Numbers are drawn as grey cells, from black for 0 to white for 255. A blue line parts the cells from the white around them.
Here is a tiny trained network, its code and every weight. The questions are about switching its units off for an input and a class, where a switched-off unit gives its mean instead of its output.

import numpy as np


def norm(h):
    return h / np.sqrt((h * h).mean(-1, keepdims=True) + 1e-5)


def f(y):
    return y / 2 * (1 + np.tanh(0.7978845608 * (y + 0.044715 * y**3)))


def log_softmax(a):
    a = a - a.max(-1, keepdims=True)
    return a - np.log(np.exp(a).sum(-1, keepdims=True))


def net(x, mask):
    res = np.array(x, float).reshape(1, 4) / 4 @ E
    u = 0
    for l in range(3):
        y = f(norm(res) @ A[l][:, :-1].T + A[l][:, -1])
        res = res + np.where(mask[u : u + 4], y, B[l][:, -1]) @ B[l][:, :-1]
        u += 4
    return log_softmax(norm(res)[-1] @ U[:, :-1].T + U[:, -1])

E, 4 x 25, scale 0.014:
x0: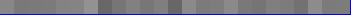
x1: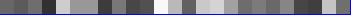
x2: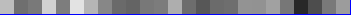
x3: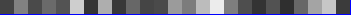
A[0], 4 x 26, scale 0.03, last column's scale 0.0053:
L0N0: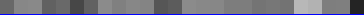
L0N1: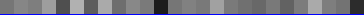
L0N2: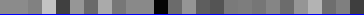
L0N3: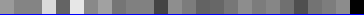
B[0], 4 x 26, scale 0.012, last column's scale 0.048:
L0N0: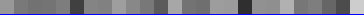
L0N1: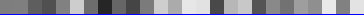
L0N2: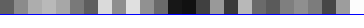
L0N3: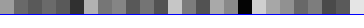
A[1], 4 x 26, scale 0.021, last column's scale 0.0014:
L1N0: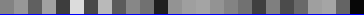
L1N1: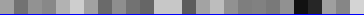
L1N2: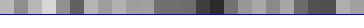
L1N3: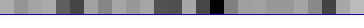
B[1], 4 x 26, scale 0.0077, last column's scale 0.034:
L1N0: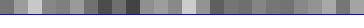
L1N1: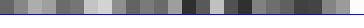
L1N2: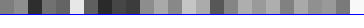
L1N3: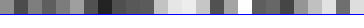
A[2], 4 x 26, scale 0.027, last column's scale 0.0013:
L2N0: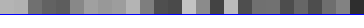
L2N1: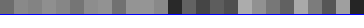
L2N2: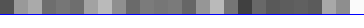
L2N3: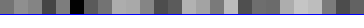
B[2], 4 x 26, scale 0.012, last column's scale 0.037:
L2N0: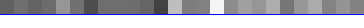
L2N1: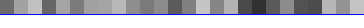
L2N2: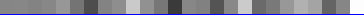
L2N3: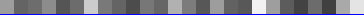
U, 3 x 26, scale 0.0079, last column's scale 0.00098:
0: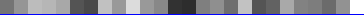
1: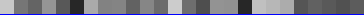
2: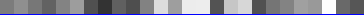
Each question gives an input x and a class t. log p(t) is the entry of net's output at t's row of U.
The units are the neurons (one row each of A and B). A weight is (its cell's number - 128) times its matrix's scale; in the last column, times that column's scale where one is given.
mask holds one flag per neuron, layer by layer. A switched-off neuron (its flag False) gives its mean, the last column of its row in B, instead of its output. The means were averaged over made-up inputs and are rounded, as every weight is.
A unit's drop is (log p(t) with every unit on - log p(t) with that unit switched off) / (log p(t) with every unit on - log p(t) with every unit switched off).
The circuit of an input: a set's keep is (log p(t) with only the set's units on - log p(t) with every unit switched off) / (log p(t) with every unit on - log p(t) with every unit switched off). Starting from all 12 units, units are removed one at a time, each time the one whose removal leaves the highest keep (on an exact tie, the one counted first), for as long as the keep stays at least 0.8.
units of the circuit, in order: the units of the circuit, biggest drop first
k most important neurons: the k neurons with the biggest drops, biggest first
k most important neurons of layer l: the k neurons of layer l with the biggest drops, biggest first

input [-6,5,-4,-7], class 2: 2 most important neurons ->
[L0N3; L0N0]
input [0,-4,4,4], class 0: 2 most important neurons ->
[L0N2; L0N0]
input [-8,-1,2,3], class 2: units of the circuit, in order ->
[L0N1]
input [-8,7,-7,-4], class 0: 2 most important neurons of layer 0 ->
[L0N3; L0N1]
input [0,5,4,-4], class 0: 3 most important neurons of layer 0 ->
[L0N3; L0N2; L0N1]
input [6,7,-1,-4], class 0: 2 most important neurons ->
[L0N1; L0N2]
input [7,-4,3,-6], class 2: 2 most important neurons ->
[L1N3; L1N2]
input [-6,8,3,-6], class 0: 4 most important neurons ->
[L1N1; L0N3; L0N2; L2N2]
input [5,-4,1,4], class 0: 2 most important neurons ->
[L0N2; L1N3]
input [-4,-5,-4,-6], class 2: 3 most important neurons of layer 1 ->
[L1N2; L1N3; L1N1]
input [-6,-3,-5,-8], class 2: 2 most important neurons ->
[L0N3; L1N3]
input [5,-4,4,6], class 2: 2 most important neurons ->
[L0N1; L0N0]
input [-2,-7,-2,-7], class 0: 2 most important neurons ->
[L0N2; L0N1]
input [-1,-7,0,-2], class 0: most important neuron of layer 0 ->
[L0N2]
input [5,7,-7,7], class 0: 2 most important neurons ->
[L0N1; L0N3]
